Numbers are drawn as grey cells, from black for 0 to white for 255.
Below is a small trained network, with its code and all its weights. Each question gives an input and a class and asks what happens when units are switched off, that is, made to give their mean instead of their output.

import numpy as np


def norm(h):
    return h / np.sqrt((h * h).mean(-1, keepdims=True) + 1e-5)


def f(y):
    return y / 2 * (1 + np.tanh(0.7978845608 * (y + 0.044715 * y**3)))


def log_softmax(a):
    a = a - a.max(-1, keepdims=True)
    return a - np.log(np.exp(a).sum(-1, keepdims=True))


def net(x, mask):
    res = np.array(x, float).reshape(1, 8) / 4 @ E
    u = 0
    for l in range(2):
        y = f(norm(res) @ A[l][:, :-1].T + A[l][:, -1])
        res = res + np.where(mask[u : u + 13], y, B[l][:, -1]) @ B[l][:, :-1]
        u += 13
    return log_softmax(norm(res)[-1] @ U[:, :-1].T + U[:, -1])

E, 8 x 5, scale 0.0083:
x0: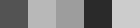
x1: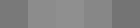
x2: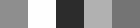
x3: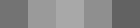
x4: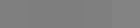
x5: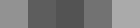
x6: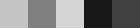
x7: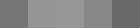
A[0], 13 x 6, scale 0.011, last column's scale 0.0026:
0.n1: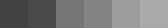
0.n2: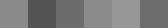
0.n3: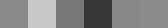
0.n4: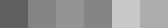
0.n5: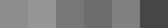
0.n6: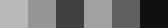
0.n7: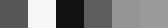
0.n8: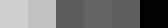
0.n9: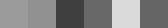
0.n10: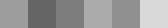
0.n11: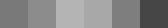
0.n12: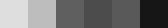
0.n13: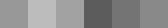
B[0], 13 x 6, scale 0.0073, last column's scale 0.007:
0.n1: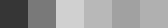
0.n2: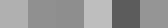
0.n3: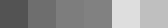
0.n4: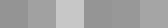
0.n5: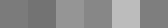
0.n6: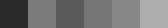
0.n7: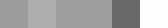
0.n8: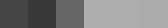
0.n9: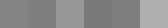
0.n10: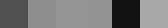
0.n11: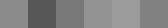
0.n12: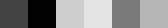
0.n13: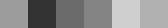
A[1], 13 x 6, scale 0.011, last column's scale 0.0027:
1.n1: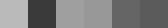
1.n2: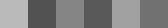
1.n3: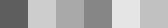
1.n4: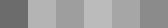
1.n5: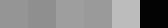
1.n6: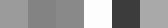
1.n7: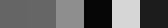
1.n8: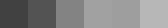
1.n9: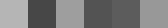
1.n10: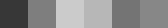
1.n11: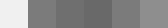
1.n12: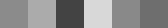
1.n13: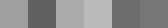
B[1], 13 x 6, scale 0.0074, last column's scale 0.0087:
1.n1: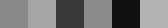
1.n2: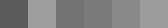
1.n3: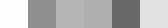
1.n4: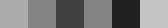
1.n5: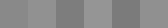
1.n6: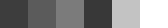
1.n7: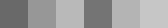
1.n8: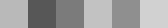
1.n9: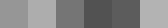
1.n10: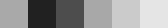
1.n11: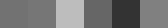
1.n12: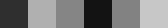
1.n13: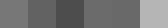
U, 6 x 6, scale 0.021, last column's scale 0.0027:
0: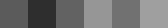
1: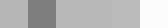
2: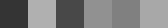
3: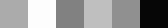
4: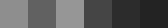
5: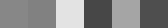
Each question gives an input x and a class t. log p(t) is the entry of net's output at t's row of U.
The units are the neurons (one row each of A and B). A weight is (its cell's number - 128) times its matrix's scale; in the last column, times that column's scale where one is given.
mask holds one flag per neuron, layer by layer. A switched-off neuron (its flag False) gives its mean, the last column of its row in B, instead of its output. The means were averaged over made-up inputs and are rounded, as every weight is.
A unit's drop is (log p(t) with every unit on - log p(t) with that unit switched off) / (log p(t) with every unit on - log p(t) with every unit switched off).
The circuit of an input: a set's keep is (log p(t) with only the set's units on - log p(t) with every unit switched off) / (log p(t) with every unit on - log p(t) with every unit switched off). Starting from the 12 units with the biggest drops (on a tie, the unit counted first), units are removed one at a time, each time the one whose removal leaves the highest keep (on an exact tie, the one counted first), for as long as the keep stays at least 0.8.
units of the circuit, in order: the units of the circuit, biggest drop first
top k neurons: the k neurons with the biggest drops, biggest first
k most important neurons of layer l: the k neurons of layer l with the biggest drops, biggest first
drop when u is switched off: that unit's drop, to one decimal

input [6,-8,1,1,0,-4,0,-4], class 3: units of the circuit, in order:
(1.n6)
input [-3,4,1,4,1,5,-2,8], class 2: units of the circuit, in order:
(0.n12, 1.n12)
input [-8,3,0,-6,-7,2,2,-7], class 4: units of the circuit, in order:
(1.n10, 0.n3, 1.n11)
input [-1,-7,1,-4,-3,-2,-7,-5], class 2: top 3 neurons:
(1.n12, 0.n12, 0.n8)
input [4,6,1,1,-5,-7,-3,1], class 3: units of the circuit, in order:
(0.n12, 1.n6)
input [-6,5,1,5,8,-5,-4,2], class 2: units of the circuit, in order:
(0.n12, 1.n12)
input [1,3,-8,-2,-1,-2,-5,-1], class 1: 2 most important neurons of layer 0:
(0.n1, 0.n4)
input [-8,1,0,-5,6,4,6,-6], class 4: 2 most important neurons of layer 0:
(0.n1, 0.n3)
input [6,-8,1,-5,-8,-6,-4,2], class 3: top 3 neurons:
(0.n12, 0.n7, 1.n4)
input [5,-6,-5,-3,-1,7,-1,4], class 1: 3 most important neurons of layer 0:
(0.n1, 0.n4, 0.n2)
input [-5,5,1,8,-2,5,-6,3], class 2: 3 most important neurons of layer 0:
(0.n12, 0.n8, 0.n13)
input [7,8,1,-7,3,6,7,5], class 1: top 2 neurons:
(0.n3, 1.n12)
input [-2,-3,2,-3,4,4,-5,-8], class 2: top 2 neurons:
(0.n12, 1.n12)
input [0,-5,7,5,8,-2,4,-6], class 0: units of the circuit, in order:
(0.n12)
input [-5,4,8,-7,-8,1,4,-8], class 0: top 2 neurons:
(0.n12, 0.n8)
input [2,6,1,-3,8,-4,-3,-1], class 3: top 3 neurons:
(0.n12, 1.n4, 0.n7)
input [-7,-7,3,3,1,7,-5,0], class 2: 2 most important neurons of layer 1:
(1.n12, 1.n10)
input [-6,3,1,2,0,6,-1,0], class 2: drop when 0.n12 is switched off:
0.3
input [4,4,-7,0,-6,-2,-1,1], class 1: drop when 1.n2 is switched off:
0.0
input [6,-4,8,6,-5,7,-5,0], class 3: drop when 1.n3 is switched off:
0.1
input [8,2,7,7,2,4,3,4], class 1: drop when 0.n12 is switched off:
0.2
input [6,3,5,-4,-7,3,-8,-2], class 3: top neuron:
(1.n3)
